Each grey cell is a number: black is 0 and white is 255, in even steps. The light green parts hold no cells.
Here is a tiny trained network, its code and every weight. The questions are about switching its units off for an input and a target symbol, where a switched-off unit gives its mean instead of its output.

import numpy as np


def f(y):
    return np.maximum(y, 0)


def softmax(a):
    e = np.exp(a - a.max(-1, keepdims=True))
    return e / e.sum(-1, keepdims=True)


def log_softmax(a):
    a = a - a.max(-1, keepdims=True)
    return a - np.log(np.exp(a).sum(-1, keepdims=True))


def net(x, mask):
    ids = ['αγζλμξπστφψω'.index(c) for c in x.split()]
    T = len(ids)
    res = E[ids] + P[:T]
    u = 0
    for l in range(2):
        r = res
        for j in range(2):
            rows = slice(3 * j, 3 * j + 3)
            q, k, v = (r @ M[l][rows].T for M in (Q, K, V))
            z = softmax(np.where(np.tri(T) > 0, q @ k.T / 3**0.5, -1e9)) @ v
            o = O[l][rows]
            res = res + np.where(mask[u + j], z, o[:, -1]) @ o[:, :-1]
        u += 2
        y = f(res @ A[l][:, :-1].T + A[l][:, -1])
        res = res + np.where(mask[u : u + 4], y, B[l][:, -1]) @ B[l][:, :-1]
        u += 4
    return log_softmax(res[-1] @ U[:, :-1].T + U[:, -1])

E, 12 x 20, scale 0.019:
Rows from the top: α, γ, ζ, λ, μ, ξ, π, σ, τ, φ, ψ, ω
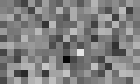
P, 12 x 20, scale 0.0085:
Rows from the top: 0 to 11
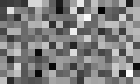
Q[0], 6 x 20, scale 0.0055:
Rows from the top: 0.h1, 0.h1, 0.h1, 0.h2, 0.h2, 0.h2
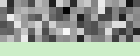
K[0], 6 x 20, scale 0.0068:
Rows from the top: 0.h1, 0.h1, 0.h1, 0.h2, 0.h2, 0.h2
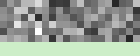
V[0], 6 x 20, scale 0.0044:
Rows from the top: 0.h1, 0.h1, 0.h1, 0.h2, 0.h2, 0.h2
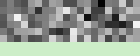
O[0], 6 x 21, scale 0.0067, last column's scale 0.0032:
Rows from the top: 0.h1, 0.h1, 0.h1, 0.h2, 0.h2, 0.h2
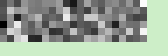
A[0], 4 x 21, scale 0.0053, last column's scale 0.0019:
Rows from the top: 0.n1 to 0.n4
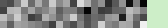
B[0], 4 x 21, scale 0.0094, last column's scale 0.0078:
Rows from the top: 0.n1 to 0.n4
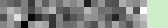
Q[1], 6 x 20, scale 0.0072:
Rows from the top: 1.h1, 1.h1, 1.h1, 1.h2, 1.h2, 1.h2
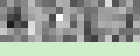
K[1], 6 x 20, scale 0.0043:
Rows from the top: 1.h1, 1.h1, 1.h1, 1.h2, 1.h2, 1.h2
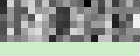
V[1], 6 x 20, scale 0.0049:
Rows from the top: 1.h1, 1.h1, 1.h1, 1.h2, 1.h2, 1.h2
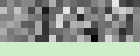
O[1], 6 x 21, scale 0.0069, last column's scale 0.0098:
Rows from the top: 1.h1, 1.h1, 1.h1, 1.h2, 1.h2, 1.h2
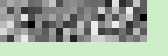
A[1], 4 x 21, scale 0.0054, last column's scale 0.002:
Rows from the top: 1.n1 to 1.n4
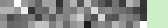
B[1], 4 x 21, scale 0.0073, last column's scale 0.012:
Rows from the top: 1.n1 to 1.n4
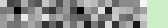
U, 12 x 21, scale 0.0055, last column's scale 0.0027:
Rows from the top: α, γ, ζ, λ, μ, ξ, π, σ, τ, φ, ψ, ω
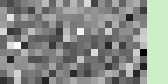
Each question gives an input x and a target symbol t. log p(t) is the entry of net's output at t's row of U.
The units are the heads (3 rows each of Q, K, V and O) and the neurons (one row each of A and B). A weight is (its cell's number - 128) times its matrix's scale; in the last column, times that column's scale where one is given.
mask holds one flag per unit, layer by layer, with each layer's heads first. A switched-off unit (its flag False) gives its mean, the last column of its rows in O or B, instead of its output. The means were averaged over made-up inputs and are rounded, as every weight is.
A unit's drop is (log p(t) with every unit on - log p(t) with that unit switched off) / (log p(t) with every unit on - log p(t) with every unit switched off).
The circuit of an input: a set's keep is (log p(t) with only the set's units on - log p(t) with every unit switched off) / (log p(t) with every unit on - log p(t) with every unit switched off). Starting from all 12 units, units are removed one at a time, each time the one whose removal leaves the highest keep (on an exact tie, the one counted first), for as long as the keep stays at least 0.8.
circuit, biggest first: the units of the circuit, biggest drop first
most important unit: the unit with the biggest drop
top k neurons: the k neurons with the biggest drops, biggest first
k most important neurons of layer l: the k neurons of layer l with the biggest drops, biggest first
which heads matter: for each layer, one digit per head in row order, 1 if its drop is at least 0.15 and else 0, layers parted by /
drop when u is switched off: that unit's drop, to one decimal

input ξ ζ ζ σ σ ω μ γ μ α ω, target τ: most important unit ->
1.n1
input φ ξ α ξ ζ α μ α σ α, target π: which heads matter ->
10 / 00
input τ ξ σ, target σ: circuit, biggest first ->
[1.n3; 0.n1; 0.h2]
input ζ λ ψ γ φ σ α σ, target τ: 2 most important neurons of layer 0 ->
[0.n2; 0.n3]
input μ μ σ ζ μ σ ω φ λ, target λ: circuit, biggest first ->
[1.h1; 1.h2]
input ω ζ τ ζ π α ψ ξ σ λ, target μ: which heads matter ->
01 / 00
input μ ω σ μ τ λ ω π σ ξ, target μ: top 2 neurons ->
[0.n3; 0.n2]
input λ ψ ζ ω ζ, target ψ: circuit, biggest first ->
[0.h1; 1.h2; 0.n2]
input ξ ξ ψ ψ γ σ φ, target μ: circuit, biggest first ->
[0.h2; 0.n3; 1.n4]
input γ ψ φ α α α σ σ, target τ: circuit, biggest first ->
[1.n1; 0.h1; 0.n3]
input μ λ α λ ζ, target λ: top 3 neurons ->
[1.n2; 1.n1; 0.n2]
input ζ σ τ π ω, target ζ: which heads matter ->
10 / 10
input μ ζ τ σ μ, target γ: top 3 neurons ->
[0.n3; 1.n1; 1.n2]
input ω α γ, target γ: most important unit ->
0.n1
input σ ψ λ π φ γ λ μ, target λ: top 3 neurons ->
[0.n3; 1.n2; 1.n1]
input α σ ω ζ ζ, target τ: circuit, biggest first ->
[1.n1; 0.n3; 0.h1]
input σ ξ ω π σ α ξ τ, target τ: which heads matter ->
10 / 01
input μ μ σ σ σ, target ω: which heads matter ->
01 / 10
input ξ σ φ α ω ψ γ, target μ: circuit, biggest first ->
[0.n3; 0.n2; 1.n4]
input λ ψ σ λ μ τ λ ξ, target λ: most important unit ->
1.h2
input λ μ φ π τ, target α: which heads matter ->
00 / 01
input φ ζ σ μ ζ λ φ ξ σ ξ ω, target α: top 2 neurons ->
[1.n1; 1.n4]
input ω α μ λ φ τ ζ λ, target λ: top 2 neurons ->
[1.n2; 1.n1]
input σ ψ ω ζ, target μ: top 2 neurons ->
[0.n2; 1.n4]
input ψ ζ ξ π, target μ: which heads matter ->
10 / 00
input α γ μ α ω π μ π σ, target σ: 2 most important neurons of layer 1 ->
[1.n3; 1.n1]
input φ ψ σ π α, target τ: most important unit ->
1.n1
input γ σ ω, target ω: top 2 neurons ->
[1.n3; 1.n1]
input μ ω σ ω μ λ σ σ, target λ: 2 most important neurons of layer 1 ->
[1.n2; 1.n1]
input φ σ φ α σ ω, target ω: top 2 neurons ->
[1.n1; 0.n3]
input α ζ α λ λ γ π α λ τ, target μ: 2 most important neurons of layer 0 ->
[0.n3; 0.n2]
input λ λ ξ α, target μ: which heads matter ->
01 / 01
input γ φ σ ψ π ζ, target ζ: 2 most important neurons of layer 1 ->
[1.n3; 1.n4]
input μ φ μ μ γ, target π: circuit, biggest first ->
[1.h2]
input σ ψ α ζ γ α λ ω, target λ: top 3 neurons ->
[1.n1; 1.n2; 0.n2]
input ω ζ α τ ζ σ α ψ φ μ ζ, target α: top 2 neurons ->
[1.n1; 1.n4]
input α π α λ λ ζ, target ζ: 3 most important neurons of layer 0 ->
[0.n2; 0.n3; 0.n1]
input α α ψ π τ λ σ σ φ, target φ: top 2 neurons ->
[0.n1; 1.n4]
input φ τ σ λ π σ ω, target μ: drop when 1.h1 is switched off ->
0.1
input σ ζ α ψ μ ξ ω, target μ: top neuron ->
[0.n3]
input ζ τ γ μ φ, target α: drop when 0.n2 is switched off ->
0.2
